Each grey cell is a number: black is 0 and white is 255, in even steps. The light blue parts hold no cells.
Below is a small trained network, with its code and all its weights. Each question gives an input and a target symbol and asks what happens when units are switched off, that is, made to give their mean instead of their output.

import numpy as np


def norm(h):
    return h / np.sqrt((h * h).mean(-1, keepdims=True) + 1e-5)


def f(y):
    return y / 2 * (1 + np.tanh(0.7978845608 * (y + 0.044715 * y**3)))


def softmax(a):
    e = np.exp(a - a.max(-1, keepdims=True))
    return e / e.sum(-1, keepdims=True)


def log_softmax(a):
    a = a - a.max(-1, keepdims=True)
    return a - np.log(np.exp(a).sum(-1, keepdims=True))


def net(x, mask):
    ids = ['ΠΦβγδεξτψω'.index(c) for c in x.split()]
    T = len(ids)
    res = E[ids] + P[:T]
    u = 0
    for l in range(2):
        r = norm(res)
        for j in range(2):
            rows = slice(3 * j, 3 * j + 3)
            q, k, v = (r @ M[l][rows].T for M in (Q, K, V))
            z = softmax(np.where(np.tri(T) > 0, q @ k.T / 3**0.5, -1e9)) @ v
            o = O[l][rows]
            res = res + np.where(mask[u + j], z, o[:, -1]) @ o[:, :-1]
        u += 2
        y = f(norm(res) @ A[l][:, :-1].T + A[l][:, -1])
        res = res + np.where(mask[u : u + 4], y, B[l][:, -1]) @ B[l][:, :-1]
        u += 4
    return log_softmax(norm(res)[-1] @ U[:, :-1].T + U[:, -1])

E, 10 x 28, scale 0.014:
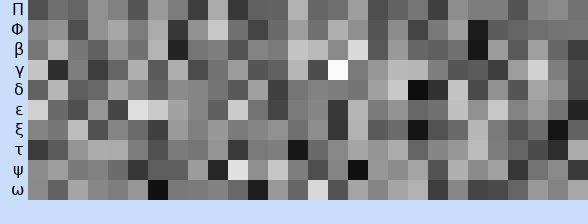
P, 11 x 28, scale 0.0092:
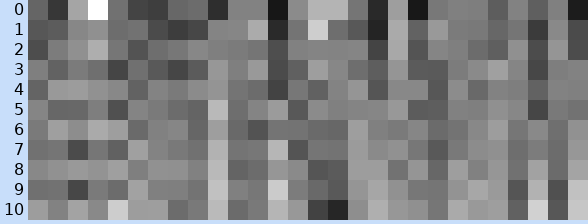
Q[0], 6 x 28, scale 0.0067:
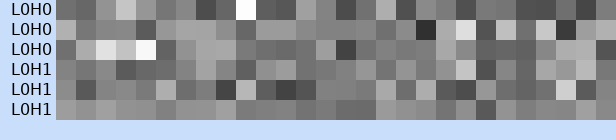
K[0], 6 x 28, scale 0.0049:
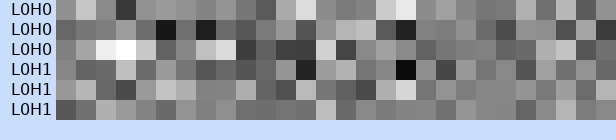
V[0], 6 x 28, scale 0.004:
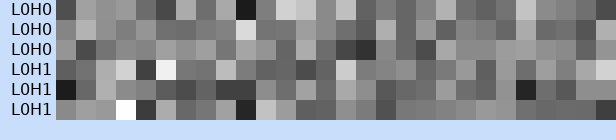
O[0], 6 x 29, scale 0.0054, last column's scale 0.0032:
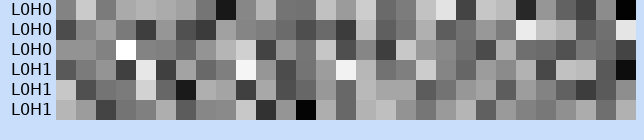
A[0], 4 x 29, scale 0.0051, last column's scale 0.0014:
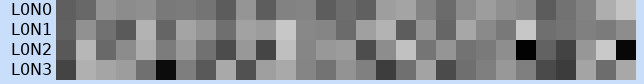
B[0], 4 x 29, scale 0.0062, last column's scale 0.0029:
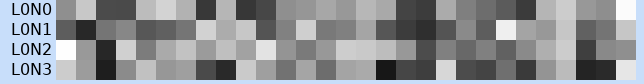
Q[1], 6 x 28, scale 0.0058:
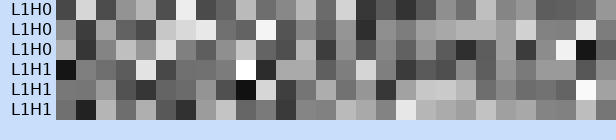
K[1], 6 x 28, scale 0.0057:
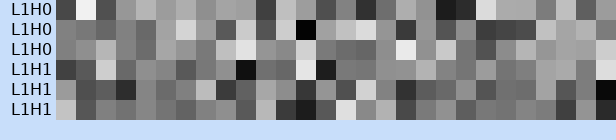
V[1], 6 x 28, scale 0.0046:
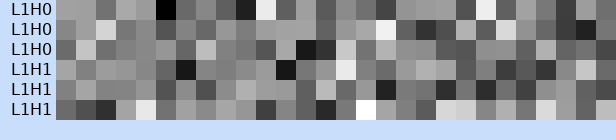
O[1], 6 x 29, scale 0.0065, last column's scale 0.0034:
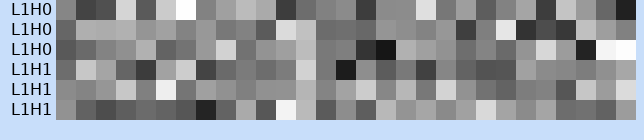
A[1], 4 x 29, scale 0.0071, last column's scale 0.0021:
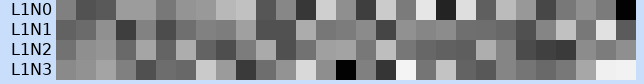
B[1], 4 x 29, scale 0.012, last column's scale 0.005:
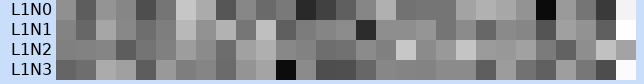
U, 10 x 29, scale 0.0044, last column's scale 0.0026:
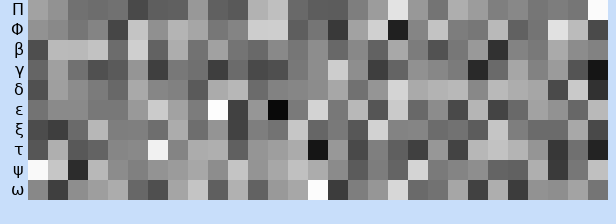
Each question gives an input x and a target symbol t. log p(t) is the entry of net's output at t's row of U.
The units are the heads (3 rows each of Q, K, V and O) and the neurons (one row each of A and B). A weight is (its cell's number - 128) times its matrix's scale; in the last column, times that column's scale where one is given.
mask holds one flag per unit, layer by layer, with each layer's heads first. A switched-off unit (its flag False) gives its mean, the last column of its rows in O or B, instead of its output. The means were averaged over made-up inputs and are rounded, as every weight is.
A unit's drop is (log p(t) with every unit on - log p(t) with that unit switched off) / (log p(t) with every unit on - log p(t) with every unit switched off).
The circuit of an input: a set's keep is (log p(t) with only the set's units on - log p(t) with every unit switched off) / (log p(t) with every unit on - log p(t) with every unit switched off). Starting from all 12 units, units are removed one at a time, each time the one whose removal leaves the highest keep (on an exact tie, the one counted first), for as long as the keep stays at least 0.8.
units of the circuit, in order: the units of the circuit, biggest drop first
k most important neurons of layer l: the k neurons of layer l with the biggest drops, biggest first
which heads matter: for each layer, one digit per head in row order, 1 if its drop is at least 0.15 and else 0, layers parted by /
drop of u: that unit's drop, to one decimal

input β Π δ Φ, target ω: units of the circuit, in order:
(L1H0; L1N1)
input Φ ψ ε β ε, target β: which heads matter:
10 / 10
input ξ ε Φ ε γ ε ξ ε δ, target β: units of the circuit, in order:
(L1H0; L1N3)
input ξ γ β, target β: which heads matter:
00 / 10
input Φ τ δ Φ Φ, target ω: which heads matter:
11 / 10
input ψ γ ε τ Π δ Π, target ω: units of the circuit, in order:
(L0H1; L1N1; L1H0)
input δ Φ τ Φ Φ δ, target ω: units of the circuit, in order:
(L0H1; L1H0; L1H1; L1N1)
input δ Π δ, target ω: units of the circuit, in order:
(L1H0; L1N1)
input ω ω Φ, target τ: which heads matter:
00 / 01
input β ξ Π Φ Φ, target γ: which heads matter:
11 / 11
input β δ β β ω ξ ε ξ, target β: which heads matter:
01 / 11
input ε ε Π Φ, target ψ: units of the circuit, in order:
(L0H0; L0N2)
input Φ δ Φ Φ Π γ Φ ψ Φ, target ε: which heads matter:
00 / 10
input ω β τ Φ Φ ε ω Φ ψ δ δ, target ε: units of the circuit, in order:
(L1H0)
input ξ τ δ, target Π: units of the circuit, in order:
(L1H1; L1H0)
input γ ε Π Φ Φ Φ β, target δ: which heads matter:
10 / 00
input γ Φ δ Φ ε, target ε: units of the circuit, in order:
(L0H1)
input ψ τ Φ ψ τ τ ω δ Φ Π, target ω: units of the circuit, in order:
(L0H1; L1H1; L1N1)
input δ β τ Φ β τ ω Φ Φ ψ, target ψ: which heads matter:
00 / 10
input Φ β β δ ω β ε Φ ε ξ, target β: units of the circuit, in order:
(L1H0; L0H1; L0H0; L1H1)
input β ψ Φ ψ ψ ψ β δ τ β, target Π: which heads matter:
01 / 11
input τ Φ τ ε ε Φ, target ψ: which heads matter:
11 / 00
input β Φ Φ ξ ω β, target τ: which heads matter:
00 / 01
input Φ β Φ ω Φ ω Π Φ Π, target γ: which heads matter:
11 / 11
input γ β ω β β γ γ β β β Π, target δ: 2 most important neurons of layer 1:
(L1N2; L1N0)
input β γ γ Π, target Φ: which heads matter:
10 / 00
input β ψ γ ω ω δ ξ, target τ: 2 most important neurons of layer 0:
(L0N3; L0N0)
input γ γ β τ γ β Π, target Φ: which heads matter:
11 / 10
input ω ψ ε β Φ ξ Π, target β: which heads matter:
00 / 10
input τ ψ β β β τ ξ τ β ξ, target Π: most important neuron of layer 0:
(L0N0)
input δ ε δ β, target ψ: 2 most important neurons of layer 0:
(L0N2; L0N3)
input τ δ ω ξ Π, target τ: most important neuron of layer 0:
(L0N3)
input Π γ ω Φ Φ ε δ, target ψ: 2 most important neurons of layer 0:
(L0N2; L0N3)
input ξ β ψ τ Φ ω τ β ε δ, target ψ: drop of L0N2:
0.4
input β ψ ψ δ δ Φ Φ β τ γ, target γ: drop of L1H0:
1.4
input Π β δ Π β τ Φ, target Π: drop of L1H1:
0.6
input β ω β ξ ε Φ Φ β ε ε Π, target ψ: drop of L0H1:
0.3
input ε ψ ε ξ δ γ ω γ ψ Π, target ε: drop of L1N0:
0.2
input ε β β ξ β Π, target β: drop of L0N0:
0.1
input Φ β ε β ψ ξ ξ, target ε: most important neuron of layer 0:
(L0N0)
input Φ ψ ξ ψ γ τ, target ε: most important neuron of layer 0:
(L0N0)
